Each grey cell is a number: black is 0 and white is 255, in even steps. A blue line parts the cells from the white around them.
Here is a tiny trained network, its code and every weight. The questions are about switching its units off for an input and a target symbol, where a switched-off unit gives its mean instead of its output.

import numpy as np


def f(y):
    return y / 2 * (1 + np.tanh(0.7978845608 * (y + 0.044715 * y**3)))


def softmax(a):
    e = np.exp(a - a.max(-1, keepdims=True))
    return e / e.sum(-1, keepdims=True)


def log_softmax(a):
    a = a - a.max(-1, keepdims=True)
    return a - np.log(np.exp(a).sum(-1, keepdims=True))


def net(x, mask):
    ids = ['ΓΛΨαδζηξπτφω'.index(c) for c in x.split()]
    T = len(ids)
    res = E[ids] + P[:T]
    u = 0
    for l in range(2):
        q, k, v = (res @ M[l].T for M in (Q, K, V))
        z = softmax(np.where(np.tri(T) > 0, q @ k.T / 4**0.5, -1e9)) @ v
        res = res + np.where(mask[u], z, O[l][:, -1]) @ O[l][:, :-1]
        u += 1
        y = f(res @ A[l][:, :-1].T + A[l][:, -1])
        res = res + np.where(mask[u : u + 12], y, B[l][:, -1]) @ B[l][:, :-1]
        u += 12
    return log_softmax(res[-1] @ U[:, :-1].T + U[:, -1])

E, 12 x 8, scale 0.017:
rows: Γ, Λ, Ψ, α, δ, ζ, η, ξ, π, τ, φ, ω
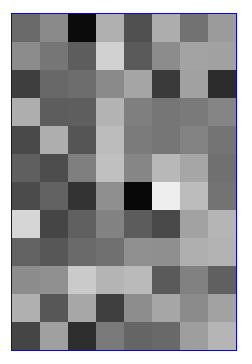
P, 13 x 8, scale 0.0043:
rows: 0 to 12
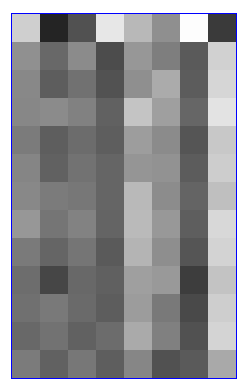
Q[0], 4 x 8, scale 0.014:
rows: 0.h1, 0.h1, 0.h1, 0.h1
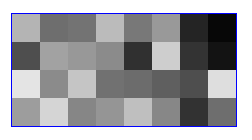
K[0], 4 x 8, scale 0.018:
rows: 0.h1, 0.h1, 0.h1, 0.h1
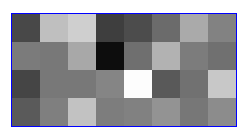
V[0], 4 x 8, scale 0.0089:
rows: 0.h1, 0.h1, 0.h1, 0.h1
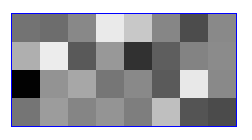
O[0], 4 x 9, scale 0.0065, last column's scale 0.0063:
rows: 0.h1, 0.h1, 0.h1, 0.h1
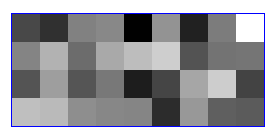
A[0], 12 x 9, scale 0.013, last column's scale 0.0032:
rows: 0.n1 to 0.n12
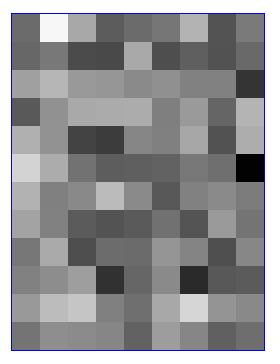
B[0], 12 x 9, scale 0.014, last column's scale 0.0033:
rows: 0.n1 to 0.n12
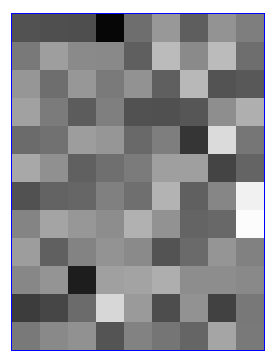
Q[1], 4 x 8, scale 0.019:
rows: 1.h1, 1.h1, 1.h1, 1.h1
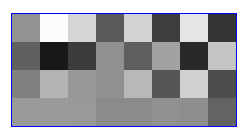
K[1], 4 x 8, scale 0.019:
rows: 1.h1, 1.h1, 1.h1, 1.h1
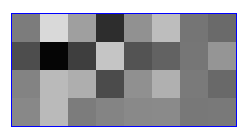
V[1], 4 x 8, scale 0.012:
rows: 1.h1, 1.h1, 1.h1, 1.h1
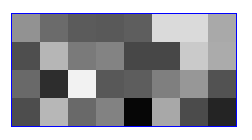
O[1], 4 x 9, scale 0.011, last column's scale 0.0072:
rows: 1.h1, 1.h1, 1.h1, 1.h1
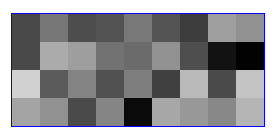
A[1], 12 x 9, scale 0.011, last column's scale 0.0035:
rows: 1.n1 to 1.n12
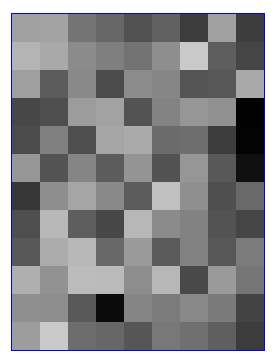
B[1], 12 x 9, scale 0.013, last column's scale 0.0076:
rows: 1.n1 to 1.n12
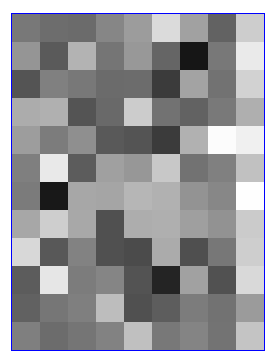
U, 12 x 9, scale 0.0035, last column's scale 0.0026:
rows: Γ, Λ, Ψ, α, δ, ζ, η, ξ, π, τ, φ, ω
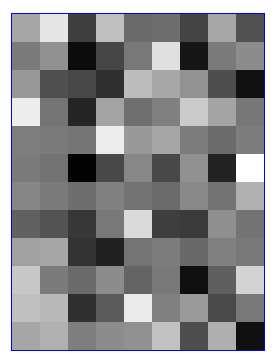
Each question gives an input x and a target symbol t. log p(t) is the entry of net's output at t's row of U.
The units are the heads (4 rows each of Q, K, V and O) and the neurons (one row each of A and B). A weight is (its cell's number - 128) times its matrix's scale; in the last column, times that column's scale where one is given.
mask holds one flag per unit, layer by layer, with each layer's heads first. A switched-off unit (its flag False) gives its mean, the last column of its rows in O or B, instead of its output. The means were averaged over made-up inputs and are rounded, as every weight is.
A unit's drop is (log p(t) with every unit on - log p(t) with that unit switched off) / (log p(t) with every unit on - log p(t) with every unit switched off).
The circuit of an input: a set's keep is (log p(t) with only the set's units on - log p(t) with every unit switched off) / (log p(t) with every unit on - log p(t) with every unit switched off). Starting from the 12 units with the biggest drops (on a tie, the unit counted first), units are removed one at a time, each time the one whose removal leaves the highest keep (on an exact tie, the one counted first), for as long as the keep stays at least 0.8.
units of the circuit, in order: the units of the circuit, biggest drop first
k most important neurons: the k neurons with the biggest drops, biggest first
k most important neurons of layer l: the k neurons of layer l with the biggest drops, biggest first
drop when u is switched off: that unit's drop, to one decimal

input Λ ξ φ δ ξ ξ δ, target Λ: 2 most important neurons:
(0.n4; 0.n8)
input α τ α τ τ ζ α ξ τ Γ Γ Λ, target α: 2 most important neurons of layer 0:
(0.n8; 0.n7)
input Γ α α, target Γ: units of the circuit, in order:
(1.h1; 1.n10; 0.h1)
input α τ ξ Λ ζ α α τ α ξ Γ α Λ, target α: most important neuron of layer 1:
(1.n2)
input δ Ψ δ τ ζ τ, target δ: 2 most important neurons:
(1.n7; 0.n9)
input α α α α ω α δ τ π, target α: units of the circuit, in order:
(1.h1; 0.h1)
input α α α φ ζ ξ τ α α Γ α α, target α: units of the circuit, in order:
(1.h1; 0.h1; 0.n7)
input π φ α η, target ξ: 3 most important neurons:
(0.n11; 0.n5; 0.n1)
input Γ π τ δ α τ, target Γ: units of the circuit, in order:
(1.h1; 0.n9; 1.n10)
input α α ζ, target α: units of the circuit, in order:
(1.h1; 0.h1)
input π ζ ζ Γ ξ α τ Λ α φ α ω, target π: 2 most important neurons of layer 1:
(1.n5; 1.n8)
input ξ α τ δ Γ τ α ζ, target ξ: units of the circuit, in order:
(1.h1; 0.h1; 0.n8)
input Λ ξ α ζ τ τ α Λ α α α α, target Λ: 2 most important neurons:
(0.n8; 1.n1)
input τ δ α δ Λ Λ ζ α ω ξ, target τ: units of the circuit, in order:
(1.h1; 1.n2; 0.h1; 0.n4)
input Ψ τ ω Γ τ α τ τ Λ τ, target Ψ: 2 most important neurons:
(1.n7; 0.n2)
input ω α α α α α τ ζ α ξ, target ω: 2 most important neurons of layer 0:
(0.n9; 0.n8)
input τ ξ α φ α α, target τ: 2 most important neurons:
(0.n8; 1.n2)
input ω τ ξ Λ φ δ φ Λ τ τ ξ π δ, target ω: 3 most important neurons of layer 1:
(1.n8; 1.n7; 1.n5)
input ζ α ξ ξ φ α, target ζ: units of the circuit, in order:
(0.h1; 1.h1; 1.n3; 0.n8)
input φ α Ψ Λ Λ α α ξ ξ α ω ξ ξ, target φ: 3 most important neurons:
(0.n11; 1.n6; 0.n5)
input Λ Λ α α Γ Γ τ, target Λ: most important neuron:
(1.n1)
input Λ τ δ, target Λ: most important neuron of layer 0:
(0.n8)
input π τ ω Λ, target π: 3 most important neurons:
(1.n5; 1.n8; 1.n9)
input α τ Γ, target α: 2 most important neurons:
(0.n7; 1.n2)
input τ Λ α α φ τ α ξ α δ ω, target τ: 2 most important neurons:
(1.n2; 0.n8)
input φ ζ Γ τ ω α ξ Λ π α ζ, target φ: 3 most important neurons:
(0.n11; 1.n6; 0.n5)
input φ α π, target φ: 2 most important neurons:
(0.n11; 1.n6)
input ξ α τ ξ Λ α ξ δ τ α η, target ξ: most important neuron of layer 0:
(0.n5)
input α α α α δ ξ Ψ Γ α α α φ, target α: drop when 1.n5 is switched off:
-0.1
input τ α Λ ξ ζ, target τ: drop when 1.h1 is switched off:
1.0
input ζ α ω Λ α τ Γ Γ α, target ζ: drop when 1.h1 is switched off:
0.7
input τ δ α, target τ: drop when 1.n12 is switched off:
0.0
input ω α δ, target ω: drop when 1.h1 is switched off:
1.1
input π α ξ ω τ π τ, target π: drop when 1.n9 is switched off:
0.2
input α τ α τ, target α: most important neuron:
(0.n8)
